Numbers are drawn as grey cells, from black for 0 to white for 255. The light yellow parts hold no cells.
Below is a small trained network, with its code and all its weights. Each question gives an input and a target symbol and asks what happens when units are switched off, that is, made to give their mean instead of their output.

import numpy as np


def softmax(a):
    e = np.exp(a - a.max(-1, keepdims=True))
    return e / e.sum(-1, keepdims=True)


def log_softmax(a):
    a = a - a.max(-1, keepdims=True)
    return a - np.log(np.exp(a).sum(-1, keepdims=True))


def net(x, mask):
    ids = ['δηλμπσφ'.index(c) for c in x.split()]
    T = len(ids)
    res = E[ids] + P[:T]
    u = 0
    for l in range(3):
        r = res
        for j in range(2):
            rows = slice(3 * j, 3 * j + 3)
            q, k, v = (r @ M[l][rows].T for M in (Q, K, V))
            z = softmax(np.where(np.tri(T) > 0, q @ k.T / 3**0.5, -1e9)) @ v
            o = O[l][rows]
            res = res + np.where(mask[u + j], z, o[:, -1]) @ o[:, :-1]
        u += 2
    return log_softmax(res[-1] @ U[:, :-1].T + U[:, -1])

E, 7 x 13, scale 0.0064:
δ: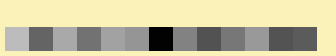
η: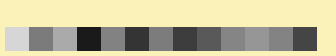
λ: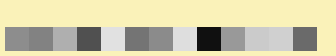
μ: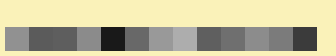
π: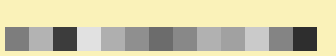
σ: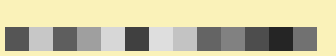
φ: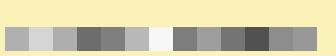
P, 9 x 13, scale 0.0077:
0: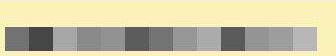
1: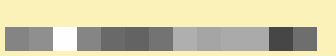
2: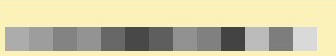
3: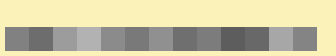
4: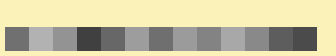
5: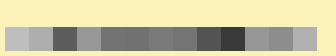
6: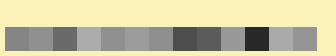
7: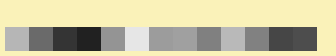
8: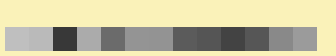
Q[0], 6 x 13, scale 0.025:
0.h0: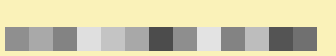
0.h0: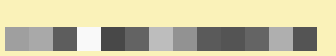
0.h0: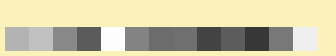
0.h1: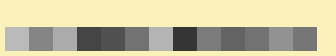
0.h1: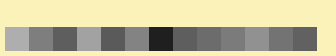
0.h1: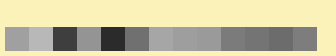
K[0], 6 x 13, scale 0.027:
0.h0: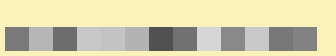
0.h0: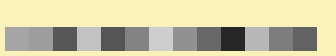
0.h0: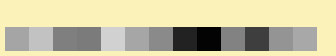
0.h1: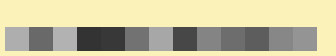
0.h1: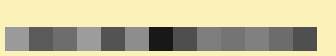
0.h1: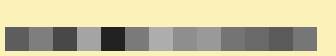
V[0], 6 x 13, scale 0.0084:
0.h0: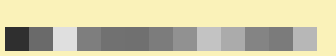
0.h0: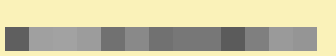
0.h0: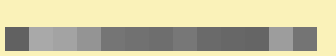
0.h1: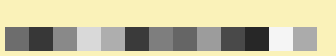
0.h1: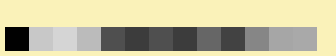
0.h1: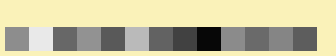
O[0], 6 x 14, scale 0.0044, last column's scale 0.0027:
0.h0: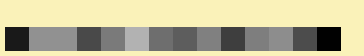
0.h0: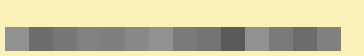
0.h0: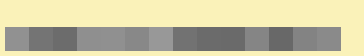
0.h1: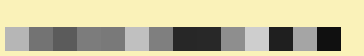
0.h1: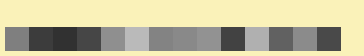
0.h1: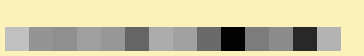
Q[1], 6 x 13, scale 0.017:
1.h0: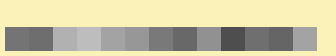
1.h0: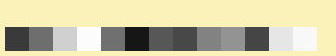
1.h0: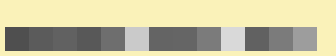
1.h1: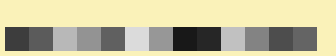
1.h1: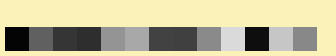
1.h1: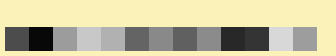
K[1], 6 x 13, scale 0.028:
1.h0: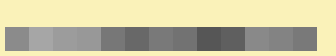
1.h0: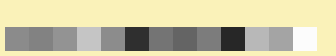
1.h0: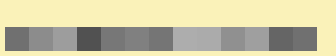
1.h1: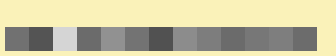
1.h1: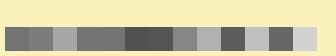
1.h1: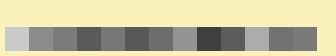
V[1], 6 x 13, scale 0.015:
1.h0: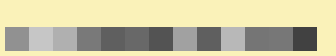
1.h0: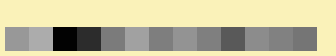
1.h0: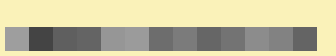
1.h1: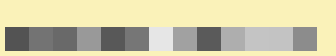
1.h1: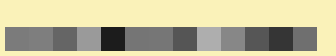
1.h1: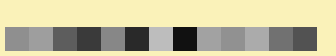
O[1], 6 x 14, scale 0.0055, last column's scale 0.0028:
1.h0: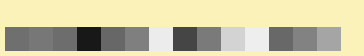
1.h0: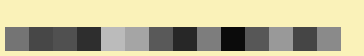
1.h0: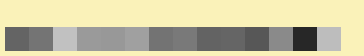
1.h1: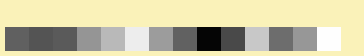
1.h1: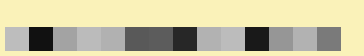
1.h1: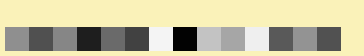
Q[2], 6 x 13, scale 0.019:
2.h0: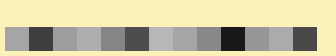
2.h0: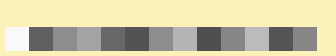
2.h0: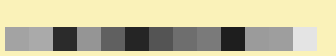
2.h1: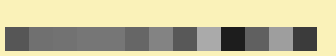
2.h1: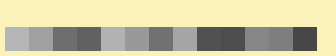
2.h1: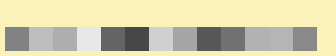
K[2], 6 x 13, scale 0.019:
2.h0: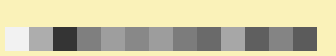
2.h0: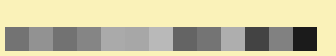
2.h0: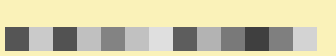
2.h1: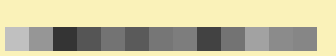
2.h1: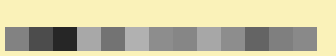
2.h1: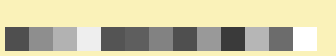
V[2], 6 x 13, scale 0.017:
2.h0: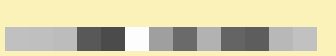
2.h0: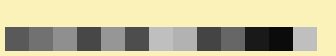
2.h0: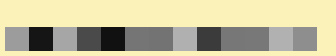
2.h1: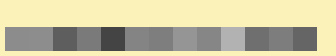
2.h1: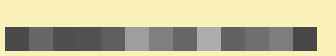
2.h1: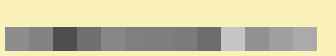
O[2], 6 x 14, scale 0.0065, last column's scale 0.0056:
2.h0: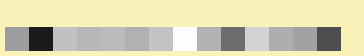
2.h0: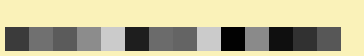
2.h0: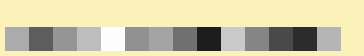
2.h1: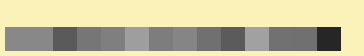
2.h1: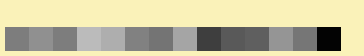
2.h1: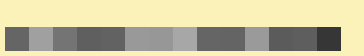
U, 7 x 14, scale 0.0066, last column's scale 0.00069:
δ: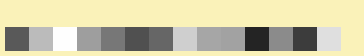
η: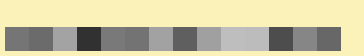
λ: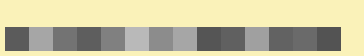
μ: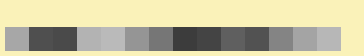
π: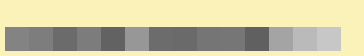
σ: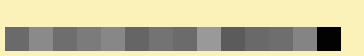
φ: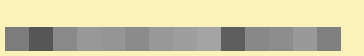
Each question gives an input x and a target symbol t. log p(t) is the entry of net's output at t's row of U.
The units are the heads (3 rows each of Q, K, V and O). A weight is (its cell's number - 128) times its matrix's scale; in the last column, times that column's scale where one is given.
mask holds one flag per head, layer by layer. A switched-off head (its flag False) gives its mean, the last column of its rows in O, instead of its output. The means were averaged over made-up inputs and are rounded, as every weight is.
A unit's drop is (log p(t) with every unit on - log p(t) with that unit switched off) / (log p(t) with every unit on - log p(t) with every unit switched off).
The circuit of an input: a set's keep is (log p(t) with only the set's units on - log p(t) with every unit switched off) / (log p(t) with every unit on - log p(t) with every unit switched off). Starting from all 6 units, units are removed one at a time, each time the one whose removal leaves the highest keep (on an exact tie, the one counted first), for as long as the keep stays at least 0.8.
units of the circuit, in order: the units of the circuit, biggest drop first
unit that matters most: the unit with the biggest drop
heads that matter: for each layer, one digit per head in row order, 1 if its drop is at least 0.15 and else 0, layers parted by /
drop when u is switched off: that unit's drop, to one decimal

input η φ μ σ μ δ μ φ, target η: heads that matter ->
01 / 10 / 00
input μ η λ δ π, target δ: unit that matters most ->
0.h1
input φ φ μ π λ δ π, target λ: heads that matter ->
01 / 01 / 00
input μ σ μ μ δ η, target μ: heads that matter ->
11 / 01 / 10
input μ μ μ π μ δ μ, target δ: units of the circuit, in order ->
[1.h1 0.h1]
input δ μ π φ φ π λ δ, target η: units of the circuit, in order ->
[0.h1 1.h0]
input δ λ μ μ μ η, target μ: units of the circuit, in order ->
[2.h0 1.h1]
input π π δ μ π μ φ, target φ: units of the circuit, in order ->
[0.h1 2.h0 1.h0]
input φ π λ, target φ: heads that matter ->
00 / 00 / 10
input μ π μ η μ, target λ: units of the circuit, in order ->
[2.h1 1.h0]
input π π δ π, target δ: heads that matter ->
10 / 01 / 00
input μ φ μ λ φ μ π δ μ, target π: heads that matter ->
00 / 00 / 10
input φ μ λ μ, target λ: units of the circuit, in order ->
[1.h1 0.h0]
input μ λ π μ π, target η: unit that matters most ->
1.h0
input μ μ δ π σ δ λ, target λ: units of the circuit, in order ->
[0.h1 1.h1]
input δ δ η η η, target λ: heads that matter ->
00 / 10 / 01
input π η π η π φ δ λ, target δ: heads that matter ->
01 / 00 / 00
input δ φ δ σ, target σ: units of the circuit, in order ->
[2.h0 0.h1]
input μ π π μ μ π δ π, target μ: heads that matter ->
10 / 10 / 11
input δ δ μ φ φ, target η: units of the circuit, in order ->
[1.h0]
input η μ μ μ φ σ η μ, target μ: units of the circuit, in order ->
[2.h1 1.h0]
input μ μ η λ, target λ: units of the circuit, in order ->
[1.h1 0.h1]
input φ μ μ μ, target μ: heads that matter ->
10 / 01 / 10
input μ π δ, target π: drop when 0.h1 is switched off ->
0.1
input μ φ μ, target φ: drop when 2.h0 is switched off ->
1.0
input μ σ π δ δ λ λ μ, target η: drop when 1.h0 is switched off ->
1.9
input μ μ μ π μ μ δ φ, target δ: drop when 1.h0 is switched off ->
0.0
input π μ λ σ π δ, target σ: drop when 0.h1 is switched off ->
0.1
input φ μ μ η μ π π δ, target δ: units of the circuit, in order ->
[0.h1]
